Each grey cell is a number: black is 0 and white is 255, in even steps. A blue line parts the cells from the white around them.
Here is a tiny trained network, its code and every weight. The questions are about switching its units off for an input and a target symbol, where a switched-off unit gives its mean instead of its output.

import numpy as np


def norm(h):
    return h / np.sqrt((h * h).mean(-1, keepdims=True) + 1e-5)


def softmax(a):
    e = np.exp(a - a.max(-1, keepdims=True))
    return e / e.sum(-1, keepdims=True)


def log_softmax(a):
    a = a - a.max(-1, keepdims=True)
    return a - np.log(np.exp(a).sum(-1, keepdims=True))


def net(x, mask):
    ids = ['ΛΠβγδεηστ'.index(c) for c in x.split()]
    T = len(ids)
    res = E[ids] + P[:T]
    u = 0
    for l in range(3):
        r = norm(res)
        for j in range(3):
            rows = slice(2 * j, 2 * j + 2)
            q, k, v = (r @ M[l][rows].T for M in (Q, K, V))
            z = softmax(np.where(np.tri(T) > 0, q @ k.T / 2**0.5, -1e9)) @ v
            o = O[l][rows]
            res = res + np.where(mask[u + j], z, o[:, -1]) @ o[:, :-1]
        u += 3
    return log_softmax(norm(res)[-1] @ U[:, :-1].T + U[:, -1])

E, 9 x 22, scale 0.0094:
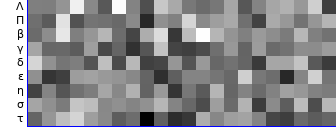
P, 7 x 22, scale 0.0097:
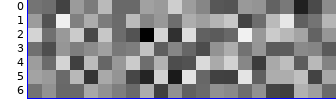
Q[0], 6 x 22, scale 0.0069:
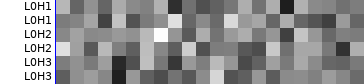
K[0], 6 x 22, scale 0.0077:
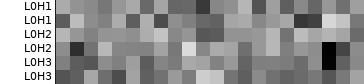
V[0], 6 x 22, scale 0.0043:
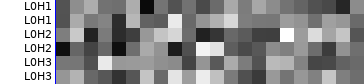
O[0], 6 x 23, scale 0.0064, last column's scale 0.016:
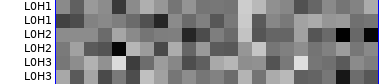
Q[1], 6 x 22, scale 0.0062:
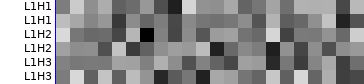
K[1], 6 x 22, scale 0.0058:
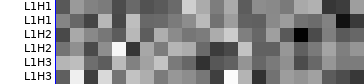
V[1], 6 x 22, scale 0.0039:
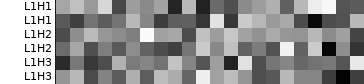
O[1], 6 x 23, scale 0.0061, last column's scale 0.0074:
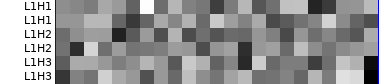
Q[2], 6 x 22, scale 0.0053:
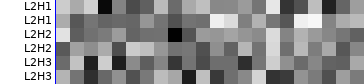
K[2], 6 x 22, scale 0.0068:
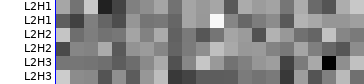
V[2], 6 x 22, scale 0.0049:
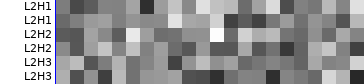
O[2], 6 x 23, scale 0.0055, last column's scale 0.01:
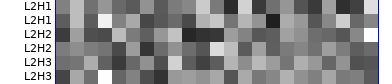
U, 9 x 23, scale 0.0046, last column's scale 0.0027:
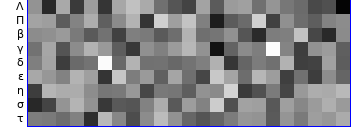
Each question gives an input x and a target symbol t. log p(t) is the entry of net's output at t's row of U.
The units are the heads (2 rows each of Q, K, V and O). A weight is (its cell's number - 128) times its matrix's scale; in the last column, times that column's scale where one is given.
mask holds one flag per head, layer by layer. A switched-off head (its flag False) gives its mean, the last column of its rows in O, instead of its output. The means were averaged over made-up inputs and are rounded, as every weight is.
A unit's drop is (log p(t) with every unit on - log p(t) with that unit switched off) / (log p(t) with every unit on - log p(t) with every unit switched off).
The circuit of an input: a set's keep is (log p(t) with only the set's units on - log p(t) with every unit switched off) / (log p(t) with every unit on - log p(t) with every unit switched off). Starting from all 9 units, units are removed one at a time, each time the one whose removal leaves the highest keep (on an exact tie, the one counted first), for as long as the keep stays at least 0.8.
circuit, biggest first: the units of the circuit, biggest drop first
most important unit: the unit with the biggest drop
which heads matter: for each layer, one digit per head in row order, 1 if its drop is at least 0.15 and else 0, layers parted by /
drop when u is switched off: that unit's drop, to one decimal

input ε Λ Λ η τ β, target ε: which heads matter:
001 / 100 / 100
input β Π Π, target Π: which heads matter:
100 / 000 / 000
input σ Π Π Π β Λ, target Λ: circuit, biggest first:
L2H3; L0H3; L1H3
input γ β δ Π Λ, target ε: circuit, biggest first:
L0H2; L2H3; L1H3
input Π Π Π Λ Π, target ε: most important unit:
L2H3
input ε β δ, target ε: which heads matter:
001 / 100 / 000
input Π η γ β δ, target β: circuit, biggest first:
L0H2; L2H2; L2H3
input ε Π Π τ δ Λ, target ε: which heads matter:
001 / 100 / 000
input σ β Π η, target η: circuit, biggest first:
L0H2; L1H3; L1H1
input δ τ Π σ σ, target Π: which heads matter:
110 / 000 / 000
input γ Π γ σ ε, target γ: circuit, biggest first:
L0H3; L0H1
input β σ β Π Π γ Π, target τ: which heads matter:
001 / 000 / 000
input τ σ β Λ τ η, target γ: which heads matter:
001 / 000 / 000
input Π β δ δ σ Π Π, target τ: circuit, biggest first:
L0H3
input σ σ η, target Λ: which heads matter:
001 / 000 / 001
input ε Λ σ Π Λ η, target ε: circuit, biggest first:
L1H1; L0H3
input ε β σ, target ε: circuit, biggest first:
L0H3; L1H1
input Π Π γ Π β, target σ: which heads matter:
110 / 000 / 001
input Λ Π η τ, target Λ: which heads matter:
110 / 001 / 100
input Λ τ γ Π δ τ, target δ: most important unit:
L0H2
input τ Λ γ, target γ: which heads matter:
001 / 000 / 000
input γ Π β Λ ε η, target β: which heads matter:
010 / 100 / 000
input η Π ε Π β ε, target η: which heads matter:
011 / 101 / 000
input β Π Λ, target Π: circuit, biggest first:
L0H1; L2H3; L0H2
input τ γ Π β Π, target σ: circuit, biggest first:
L2H3; L0H1
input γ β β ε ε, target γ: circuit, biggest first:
L0H3; L0H1; L2H3
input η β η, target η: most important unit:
L1H3
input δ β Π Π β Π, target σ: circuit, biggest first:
L1H3; L0H3
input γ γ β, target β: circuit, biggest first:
L1H1; L0H2
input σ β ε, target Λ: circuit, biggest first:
L2H3; L0H3; L1H3
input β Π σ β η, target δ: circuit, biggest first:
L0H2; L0H3
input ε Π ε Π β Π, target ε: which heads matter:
011 / 100 / 000
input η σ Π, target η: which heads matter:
010 / 001 / 000
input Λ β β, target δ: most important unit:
L0H2
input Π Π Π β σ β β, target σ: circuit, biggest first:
L0H1; L0H2
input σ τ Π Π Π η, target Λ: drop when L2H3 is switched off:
0.4
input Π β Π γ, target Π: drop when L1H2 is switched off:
0.2
